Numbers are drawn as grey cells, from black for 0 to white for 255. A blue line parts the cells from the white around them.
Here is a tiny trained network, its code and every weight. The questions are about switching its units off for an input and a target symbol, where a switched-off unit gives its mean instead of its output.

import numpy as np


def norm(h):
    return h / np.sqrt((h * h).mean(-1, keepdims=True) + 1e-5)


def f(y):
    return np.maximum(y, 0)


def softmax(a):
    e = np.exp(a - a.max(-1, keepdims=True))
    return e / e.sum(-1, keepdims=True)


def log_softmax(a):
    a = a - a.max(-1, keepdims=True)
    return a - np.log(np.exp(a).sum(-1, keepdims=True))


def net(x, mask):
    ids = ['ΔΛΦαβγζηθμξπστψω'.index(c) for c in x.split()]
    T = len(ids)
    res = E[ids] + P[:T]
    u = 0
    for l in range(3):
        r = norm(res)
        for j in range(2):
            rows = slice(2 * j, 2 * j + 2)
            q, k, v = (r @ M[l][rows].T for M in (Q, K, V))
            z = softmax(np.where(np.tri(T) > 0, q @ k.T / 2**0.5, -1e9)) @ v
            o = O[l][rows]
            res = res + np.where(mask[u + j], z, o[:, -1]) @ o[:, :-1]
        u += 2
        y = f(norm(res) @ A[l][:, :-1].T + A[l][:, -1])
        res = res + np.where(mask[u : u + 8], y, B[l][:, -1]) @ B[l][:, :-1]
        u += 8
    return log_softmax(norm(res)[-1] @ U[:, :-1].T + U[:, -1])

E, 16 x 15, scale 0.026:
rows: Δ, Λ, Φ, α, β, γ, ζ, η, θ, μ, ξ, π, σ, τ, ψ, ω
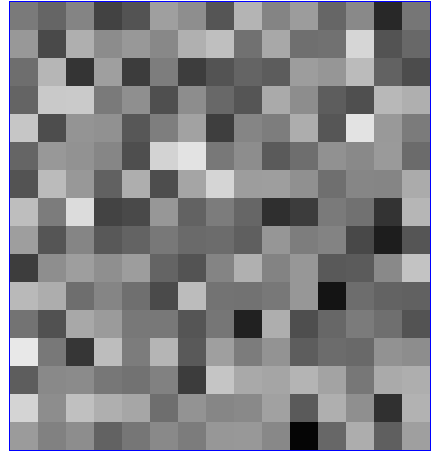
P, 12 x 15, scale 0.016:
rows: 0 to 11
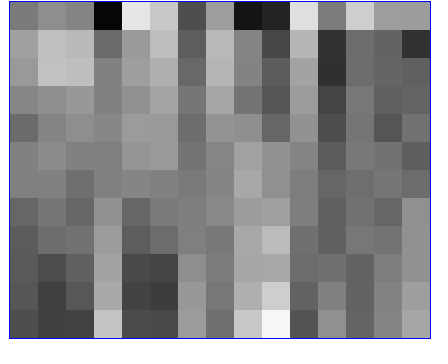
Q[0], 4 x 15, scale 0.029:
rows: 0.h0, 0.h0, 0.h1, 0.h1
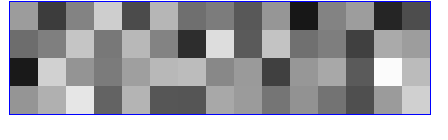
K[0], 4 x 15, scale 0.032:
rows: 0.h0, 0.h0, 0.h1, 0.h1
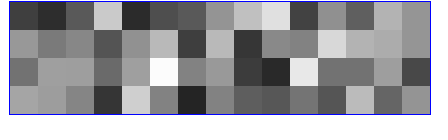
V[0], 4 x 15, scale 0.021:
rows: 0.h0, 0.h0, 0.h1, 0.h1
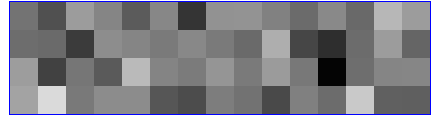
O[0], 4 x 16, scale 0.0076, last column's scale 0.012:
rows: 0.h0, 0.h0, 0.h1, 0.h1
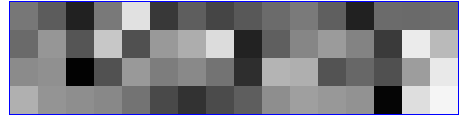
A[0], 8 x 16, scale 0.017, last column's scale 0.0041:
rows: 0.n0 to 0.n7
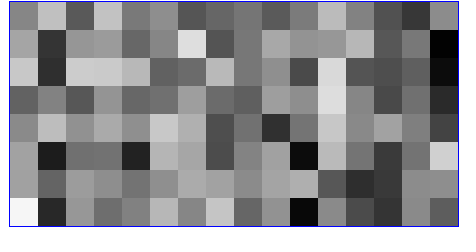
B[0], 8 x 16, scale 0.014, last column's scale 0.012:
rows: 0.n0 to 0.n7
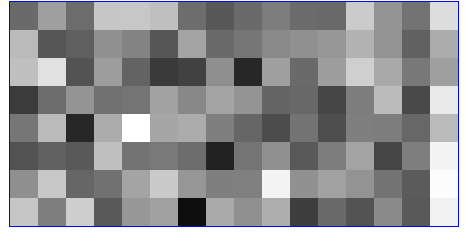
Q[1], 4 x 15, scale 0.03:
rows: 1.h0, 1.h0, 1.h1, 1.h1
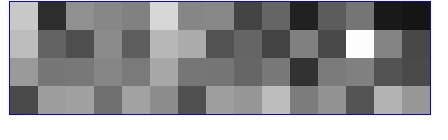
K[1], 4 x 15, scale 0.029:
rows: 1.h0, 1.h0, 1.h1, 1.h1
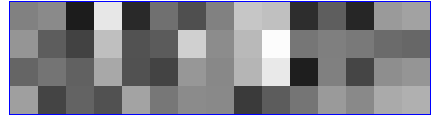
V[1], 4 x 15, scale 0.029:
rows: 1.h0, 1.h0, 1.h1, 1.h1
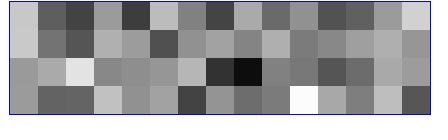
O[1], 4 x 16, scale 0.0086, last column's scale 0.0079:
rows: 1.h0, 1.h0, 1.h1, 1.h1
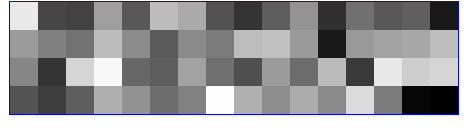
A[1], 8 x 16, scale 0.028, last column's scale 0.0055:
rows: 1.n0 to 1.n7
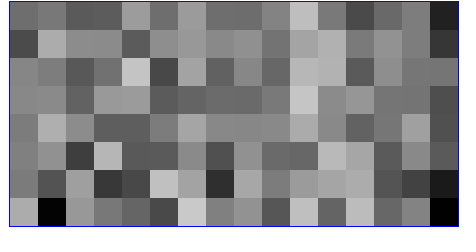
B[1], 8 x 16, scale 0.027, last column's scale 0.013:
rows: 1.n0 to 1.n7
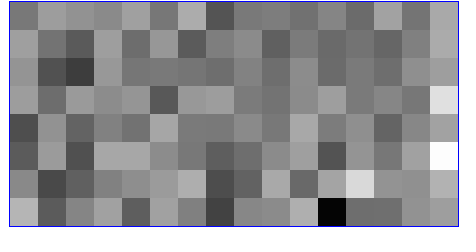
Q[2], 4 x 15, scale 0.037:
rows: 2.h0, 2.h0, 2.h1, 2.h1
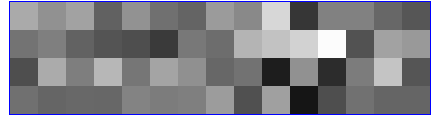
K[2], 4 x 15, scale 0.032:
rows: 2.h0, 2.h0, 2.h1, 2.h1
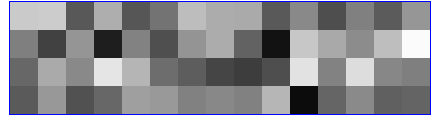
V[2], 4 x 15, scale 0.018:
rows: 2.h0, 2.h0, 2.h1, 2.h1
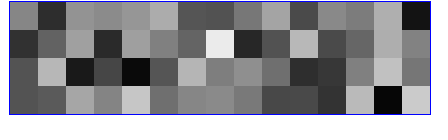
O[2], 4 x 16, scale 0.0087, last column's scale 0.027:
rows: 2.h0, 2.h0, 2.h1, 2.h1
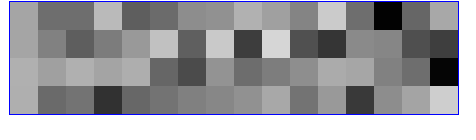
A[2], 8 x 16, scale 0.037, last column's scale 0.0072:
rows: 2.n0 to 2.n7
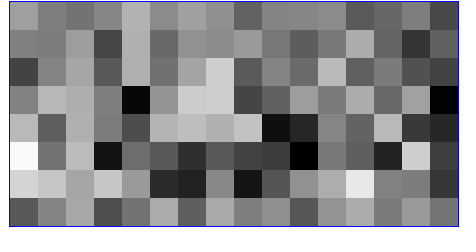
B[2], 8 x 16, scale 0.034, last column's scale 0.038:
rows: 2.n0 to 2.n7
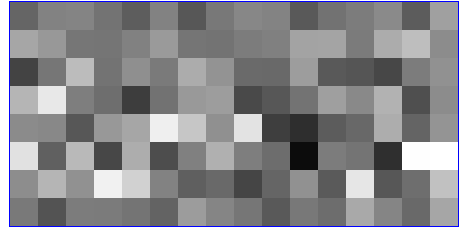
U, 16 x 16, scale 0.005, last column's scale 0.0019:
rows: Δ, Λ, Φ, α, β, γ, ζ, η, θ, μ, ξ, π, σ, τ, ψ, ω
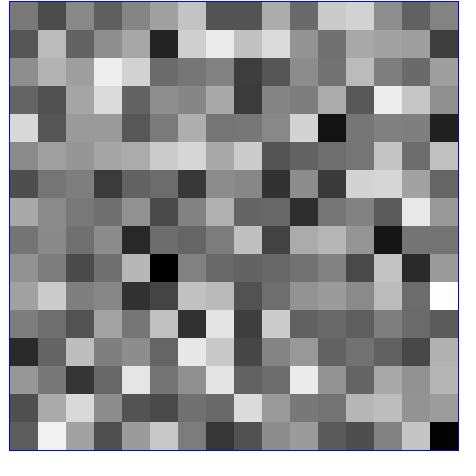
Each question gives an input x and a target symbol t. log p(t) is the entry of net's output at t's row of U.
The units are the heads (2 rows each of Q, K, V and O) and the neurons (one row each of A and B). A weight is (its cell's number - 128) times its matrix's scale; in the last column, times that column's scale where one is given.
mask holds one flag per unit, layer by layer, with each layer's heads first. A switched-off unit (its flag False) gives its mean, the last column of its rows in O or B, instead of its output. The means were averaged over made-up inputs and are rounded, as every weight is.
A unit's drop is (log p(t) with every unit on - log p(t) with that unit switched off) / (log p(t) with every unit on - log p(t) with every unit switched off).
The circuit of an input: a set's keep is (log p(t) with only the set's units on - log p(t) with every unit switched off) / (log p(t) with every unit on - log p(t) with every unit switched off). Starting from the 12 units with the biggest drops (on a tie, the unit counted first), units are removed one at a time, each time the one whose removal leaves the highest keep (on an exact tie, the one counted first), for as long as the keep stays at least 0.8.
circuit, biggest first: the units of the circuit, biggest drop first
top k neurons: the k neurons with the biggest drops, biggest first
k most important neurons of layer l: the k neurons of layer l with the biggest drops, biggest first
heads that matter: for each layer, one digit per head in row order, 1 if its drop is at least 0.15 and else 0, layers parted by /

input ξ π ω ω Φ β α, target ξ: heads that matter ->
10 / 00 / 00
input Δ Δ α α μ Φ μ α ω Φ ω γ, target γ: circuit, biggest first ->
(0.h1; 2.n4)
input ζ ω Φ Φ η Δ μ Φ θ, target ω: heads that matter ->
11 / 01 / 00
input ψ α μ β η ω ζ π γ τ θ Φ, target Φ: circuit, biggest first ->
(2.n5)
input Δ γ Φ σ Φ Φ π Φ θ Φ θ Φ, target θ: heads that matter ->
11 / 00 / 10
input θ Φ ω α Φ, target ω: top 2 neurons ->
(0.n0; 2.n5)
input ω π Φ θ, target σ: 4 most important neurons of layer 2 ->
(2.n2; 2.n5; 2.n7; 2.n6)
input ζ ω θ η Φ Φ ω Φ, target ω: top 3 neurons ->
(0.n7; 2.n5; 2.n6)
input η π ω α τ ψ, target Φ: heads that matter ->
01 / 01 / 00
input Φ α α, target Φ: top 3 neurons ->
(0.n2; 2.n6; 0.n7)
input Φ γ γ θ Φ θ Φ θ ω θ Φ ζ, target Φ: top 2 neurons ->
(0.n2; 2.n6)
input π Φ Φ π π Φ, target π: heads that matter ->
01 / 00 / 10
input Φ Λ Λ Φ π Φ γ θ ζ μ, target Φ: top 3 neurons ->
(0.n2; 2.n6; 2.n5)
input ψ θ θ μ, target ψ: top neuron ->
(2.n5)
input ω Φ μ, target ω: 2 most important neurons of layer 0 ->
(0.n7; 0.n5)
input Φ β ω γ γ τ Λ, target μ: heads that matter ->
11 / 00 / 00
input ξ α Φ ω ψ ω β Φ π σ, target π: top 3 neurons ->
(2.n5; 2.n6; 0.n7)
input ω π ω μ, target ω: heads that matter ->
00 / 01 / 00
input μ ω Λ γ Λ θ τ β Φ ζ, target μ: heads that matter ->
10 / 00 / 00
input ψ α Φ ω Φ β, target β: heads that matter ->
00 / 00 / 00
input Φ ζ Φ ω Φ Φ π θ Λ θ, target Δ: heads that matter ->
01 / 01 / 00
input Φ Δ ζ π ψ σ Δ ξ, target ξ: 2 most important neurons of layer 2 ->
(2.n3; 2.n5)
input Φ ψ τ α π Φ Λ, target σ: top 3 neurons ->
(2.n2; 0.n3; 2.n5)
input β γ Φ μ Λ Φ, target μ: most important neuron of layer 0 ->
(0.n7)
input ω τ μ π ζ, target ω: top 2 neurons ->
(1.n4; 2.n5)
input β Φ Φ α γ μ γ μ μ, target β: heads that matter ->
00 / 11 / 00
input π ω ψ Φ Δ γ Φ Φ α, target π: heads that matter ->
00 / 01 / 10
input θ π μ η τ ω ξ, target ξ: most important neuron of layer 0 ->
(0.n6)
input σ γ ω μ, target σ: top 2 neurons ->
(2.n2; 2.n5)
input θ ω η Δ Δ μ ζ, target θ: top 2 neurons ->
(0.n7; 2.n5)
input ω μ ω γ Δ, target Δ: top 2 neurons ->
(1.n6; 2.n5)
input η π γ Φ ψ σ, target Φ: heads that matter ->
01 / 01 / 00
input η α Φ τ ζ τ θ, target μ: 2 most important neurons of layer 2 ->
(2.n5; 2.n6)
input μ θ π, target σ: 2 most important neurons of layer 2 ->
(2.n5; 2.n2)
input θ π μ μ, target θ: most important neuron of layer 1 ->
(1.n6)
